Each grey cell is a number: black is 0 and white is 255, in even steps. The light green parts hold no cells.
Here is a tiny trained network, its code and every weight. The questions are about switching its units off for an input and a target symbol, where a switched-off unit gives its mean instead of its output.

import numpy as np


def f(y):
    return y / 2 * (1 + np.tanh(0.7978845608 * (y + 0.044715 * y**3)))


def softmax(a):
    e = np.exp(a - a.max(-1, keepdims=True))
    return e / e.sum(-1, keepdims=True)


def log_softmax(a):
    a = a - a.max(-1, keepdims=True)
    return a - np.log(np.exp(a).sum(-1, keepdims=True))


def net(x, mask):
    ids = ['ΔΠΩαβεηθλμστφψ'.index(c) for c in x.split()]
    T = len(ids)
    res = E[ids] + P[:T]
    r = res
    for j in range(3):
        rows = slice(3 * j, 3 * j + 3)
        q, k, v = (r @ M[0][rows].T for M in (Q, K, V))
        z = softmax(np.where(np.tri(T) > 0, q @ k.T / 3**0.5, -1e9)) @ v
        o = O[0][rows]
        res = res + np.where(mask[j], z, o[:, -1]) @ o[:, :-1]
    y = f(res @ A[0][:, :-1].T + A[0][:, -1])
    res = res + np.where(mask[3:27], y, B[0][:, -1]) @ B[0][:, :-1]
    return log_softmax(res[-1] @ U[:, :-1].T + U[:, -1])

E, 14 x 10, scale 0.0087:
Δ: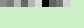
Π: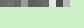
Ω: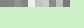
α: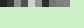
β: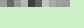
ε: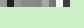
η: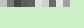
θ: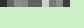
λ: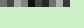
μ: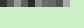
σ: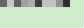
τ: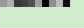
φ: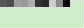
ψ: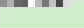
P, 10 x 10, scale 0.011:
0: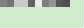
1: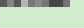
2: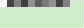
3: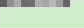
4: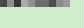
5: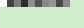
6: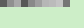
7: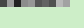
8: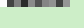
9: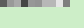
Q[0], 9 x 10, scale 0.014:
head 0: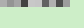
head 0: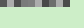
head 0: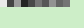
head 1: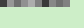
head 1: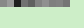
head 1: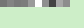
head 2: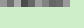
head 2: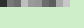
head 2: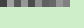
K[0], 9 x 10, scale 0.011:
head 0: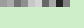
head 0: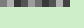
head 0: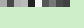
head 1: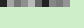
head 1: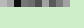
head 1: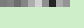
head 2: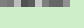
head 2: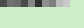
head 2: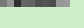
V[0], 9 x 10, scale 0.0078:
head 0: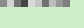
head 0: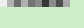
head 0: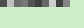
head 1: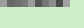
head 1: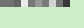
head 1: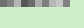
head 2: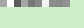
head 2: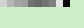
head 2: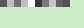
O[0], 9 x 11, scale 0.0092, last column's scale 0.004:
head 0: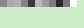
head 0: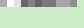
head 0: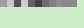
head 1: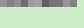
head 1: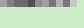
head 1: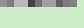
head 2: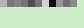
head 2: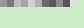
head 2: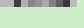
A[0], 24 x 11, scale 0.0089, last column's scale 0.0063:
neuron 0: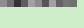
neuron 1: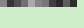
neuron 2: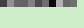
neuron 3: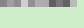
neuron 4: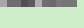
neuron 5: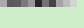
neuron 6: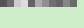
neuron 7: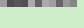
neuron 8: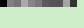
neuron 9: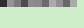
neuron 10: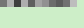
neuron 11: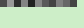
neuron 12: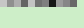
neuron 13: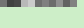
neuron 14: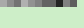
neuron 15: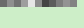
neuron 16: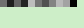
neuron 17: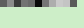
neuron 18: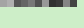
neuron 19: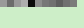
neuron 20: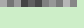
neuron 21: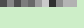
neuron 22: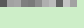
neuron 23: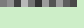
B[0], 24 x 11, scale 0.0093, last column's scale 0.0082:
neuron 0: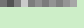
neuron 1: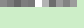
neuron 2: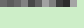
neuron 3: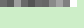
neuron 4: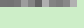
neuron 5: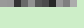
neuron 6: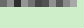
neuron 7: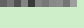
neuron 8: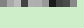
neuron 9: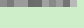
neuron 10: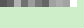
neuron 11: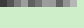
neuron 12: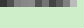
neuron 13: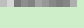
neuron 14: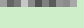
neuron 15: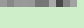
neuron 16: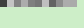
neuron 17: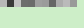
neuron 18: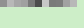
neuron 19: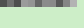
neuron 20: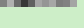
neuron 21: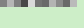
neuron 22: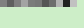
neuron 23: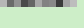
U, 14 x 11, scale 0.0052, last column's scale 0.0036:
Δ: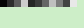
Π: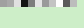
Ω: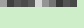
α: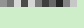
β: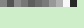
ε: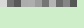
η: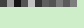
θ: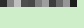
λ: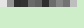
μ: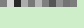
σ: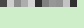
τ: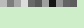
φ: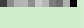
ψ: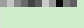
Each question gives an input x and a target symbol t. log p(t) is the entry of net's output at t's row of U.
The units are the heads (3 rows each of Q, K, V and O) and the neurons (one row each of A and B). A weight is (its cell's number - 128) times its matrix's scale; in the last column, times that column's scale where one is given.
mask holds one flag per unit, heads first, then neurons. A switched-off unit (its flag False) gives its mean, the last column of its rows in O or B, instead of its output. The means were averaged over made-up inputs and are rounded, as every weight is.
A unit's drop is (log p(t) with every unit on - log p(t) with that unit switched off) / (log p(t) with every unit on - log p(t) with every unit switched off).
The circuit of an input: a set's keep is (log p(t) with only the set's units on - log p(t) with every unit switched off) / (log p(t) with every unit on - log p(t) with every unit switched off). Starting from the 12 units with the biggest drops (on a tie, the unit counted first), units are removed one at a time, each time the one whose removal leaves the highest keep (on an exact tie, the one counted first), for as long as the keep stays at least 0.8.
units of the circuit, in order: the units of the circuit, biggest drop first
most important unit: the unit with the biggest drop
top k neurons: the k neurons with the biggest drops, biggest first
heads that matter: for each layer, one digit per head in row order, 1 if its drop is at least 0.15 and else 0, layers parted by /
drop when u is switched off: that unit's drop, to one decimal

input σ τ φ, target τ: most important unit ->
head 2
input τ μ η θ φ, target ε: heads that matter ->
101
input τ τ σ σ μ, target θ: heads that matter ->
001
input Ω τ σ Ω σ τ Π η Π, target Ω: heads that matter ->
100
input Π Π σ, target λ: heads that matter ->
101
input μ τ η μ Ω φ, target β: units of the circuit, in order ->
[head 2; neuron 17; head 0]
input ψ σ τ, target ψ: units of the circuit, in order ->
[head 0; head 2; neuron 18]
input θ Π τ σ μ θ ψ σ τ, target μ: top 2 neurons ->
[neuron 16; neuron 1]
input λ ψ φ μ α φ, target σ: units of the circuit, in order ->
[head 2; neuron 16; head 0]
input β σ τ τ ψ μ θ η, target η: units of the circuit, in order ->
[head 2; neuron 21; neuron 5]
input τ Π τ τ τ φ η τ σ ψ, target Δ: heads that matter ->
110
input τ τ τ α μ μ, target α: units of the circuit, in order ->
[head 2; head 1]
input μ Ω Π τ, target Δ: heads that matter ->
100
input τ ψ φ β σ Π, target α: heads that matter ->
111
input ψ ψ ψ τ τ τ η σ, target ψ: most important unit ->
neuron 23
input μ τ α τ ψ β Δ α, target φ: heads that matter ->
101
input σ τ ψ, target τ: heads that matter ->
001
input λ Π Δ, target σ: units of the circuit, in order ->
[head 2; head 0; neuron 16]
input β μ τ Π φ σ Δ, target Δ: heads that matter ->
010
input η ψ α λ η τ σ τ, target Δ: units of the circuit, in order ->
[neuron 11]
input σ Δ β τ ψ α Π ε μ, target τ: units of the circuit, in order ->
[head 2; neuron 14; neuron 18]
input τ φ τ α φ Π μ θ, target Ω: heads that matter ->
100
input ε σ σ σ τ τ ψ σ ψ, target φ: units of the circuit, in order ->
[head 0; neuron 16; head 2; neuron 1]
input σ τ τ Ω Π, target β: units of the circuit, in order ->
[neuron 17; head 2; head 0]
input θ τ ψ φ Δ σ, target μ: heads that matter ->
100
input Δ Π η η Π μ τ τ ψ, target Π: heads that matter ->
101
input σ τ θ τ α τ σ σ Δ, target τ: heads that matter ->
001
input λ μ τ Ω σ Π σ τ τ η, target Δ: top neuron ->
[neuron 6]
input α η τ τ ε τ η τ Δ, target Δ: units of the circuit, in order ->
[head 2; head 0; neuron 7]
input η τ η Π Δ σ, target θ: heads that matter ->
101
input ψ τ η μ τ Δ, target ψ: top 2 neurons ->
[neuron 20; neuron 18]
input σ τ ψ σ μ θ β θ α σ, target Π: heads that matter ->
001
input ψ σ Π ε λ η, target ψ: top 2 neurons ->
[neuron 18; neuron 20]
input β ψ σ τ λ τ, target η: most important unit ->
head 0
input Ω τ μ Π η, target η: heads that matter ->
001
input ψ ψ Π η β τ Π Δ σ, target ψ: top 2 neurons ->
[neuron 18; neuron 20]
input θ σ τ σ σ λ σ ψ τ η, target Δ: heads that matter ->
010
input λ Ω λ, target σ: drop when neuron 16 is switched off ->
0.6
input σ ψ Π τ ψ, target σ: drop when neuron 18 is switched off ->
0.3
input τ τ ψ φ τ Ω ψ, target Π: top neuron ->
[neuron 12]
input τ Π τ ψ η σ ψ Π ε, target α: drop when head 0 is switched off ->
0.2
